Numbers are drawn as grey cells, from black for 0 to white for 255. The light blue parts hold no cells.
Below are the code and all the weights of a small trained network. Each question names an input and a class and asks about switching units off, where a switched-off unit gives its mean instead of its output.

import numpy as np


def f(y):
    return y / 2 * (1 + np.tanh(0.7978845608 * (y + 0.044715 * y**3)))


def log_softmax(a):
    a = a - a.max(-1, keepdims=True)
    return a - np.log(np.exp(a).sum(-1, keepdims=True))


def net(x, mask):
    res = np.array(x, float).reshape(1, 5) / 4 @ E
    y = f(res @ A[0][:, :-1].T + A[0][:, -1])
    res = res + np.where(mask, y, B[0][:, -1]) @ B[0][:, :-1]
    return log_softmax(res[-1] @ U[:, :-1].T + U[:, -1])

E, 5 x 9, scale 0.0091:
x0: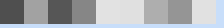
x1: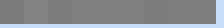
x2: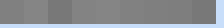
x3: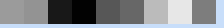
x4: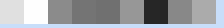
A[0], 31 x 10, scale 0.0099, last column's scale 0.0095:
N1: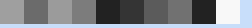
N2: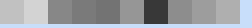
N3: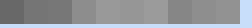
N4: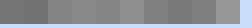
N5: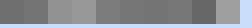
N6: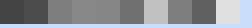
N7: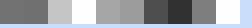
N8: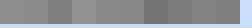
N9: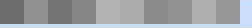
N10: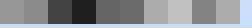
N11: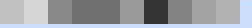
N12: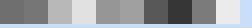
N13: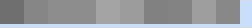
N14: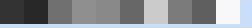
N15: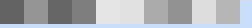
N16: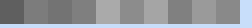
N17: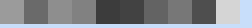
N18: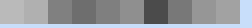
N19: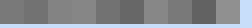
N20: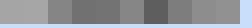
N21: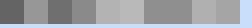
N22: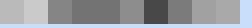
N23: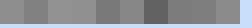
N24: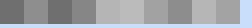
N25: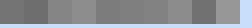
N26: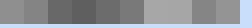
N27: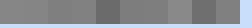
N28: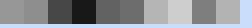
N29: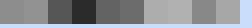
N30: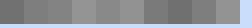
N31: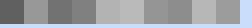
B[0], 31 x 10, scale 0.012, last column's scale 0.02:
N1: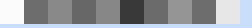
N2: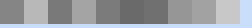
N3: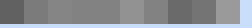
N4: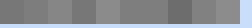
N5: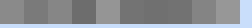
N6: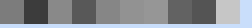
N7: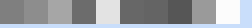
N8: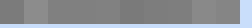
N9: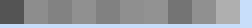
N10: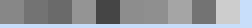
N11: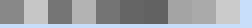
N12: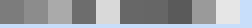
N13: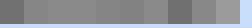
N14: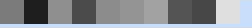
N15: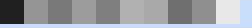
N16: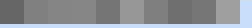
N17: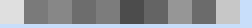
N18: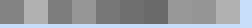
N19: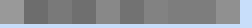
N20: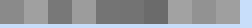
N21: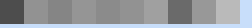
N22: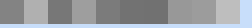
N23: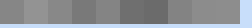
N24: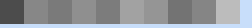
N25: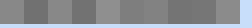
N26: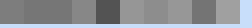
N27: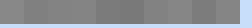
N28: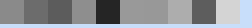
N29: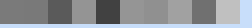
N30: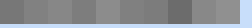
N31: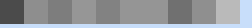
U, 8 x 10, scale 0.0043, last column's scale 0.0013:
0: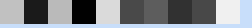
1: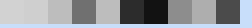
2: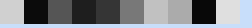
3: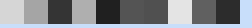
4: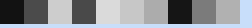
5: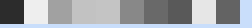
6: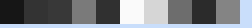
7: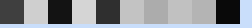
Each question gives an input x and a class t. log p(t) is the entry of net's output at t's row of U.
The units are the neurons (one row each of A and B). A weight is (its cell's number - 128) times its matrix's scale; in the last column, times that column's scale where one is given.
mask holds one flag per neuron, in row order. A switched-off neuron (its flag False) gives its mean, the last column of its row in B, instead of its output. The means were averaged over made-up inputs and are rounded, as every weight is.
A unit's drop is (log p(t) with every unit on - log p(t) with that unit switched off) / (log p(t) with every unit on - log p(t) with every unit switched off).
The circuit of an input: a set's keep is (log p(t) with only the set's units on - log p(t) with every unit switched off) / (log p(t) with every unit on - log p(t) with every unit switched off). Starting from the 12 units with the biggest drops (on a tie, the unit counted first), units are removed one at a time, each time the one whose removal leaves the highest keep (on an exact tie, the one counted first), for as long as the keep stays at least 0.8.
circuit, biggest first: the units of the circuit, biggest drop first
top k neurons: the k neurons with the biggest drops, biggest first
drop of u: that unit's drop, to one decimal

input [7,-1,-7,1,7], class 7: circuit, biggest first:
(N7)
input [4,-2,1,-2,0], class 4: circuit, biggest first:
(N11; N2)
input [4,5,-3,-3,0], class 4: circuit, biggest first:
(N11; N2)
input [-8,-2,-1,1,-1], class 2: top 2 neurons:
(N7; N12)
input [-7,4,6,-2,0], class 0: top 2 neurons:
(N11; N2)
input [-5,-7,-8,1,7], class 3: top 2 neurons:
(N7; N12)
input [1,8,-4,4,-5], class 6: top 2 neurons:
(N1; N17)
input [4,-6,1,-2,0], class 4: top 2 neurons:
(N11; N2)
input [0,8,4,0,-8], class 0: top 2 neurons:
(N15; N28)
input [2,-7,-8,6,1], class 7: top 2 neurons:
(N14; N6)
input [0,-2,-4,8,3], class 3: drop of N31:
0.1
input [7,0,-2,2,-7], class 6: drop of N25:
0.0
